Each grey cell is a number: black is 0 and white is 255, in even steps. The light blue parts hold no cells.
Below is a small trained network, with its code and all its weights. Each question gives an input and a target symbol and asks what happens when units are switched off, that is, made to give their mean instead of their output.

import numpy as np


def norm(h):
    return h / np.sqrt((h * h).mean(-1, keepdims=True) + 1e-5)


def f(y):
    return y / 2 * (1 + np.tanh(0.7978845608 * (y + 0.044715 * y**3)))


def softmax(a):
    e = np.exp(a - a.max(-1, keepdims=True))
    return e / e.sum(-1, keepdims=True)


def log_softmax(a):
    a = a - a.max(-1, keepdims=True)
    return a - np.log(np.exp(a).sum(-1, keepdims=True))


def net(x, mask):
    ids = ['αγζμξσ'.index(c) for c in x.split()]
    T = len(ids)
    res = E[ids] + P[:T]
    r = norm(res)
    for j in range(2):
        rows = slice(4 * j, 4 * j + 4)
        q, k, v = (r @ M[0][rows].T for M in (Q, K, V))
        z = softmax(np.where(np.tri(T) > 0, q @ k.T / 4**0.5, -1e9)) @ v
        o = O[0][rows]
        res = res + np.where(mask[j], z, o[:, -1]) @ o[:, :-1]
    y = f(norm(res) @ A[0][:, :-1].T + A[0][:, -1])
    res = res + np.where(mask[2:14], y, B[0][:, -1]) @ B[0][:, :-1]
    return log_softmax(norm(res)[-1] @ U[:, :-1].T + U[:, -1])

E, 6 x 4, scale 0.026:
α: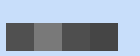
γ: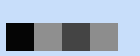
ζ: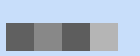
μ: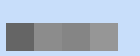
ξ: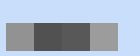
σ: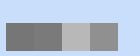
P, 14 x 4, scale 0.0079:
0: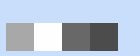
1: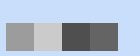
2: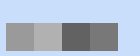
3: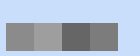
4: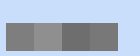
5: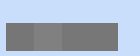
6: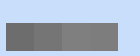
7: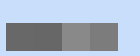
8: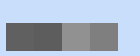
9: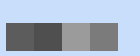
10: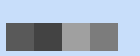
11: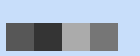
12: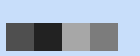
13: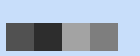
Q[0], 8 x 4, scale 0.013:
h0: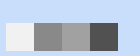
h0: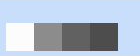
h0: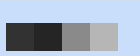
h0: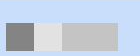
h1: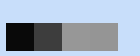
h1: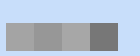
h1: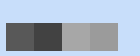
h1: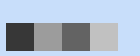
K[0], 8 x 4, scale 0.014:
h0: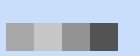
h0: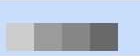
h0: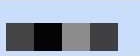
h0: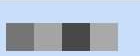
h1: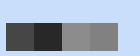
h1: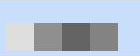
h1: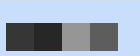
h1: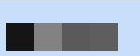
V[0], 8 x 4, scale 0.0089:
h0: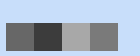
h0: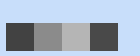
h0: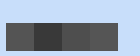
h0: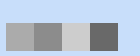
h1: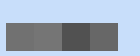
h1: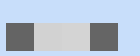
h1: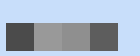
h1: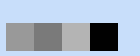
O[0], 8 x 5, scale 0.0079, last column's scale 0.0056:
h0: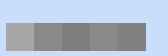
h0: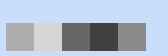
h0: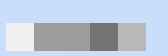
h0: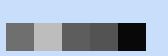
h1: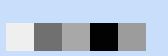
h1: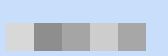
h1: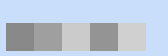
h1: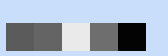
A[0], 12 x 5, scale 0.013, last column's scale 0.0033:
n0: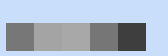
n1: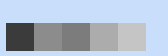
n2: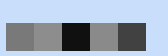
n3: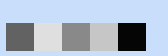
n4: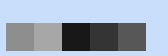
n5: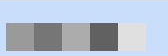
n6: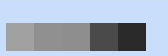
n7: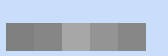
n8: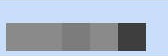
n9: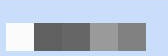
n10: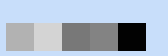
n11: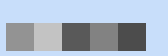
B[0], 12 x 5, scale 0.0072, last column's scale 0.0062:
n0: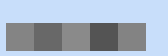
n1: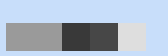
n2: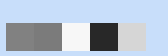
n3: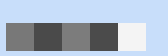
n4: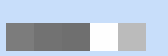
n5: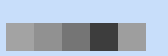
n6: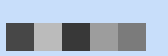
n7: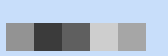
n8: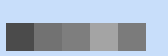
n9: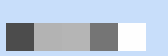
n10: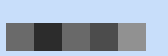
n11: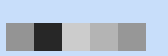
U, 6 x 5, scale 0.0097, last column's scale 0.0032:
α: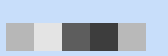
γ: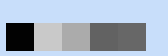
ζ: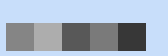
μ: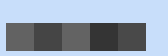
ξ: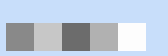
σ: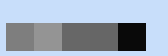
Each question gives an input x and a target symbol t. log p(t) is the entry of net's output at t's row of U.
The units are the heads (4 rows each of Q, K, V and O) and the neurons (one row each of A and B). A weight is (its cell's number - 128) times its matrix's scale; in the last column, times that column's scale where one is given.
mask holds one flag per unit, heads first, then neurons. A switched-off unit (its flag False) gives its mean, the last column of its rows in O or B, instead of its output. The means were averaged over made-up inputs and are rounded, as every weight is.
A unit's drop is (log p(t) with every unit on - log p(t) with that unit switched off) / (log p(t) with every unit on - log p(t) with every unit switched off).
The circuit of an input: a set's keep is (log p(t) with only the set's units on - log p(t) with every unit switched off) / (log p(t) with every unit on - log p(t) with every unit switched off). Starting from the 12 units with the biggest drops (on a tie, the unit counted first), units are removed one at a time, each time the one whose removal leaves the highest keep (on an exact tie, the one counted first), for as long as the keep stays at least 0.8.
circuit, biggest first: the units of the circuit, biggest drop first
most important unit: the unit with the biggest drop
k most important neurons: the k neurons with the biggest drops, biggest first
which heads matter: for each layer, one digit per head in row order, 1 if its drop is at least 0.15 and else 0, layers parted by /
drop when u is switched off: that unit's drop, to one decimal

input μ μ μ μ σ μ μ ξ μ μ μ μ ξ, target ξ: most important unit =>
n3
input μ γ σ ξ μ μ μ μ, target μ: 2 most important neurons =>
n3, n10
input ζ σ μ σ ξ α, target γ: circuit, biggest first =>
n2, n4, n7, n3
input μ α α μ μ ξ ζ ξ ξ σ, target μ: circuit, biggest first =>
h1, n9
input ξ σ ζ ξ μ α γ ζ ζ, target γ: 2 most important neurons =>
n9, n4
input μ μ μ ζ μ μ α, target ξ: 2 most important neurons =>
n4, n3
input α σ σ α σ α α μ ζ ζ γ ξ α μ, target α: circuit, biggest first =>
h0, n5
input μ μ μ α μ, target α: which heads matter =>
01
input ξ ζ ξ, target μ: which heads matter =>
11
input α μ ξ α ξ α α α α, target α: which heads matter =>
11
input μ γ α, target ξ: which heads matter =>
00
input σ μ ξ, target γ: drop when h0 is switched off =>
0.4
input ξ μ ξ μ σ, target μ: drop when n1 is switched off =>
0.4
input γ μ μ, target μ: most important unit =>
n10
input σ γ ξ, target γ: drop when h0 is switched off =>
0.3
